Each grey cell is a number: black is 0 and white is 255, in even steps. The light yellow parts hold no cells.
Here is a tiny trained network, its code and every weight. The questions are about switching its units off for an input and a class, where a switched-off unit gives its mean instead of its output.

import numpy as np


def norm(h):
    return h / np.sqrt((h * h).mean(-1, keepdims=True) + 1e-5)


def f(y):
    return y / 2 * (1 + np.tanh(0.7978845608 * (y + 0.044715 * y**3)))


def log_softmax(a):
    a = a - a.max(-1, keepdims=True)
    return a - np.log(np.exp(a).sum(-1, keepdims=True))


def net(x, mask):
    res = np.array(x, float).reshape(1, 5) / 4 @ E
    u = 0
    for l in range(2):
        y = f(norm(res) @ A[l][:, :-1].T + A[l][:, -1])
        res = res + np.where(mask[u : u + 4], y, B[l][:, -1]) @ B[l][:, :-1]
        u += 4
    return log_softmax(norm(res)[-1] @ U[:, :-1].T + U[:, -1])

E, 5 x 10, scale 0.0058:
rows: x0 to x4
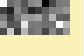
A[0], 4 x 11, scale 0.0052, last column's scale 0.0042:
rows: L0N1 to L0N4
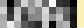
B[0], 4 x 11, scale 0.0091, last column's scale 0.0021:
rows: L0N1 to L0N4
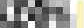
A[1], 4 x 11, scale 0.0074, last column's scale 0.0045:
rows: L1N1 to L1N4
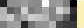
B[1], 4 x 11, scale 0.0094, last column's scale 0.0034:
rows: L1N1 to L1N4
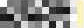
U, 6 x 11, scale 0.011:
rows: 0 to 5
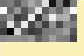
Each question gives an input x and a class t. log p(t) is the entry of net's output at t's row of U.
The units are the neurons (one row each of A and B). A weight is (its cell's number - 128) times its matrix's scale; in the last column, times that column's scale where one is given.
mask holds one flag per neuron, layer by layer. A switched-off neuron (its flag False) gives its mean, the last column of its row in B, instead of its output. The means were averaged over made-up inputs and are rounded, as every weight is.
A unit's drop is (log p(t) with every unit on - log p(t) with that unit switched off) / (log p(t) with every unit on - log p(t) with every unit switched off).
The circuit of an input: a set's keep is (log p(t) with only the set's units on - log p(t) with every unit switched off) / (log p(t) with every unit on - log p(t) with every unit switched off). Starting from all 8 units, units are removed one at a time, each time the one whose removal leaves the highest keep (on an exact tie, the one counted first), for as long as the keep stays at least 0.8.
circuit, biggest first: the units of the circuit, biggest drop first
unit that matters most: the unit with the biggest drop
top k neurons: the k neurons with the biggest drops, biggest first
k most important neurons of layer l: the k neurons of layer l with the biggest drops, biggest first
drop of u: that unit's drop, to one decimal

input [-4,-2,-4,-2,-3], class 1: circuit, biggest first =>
(L1N1)
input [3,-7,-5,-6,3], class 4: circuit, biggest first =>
(L1N3 L0N2)
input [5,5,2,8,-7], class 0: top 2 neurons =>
(L1N2 L1N3)
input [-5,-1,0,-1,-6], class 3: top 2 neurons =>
(L0N3 L0N2)
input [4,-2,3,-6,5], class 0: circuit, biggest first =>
(L1N4 L0N2)
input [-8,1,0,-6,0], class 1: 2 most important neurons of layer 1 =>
(L1N1 L1N2)
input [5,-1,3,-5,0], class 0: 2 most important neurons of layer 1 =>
(L1N4 L1N1)
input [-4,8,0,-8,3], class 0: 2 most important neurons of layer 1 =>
(L1N4 L1N3)
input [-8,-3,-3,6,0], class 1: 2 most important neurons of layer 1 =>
(L1N1 L1N4)
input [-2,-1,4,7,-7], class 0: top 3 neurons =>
(L1N2 L1N3 L0N4)
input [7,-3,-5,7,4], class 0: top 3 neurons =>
(L1N2 L0N2 L1N1)
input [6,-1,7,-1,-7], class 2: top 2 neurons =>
(L0N1 L1N1)
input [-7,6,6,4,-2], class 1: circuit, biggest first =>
(L1N1 L1N3)
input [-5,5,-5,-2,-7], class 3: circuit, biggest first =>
(L0N3 L0N2)
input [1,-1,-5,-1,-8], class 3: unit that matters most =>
L0N3
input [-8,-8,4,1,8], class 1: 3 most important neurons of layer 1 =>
(L1N1 L1N4 L1N2)
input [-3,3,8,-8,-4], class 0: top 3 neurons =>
(L1N4 L0N4 L1N3)
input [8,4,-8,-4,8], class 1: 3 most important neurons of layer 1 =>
(L1N3 L1N4 L1N2)
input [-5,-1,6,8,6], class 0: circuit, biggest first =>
(L1N2 L0N3)
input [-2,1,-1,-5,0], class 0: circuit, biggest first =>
(L1N4)
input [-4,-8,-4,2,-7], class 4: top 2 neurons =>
(L1N3 L0N1)
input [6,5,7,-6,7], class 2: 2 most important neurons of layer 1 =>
(L1N1 L1N3)
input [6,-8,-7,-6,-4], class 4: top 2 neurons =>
(L1N3 L1N1)
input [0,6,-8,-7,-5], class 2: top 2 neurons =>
(L0N4 L1N2)
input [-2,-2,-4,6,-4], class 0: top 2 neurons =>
(L1N2 L0N1)
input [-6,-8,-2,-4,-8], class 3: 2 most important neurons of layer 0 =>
(L0N3 L0N2)
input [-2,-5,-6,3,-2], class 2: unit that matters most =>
L0N4
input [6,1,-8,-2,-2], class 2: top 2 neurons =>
(L0N4 L1N1)
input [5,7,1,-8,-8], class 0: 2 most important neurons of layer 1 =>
(L1N4 L1N3)
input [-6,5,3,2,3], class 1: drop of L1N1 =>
0.8
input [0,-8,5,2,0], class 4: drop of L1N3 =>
0.9
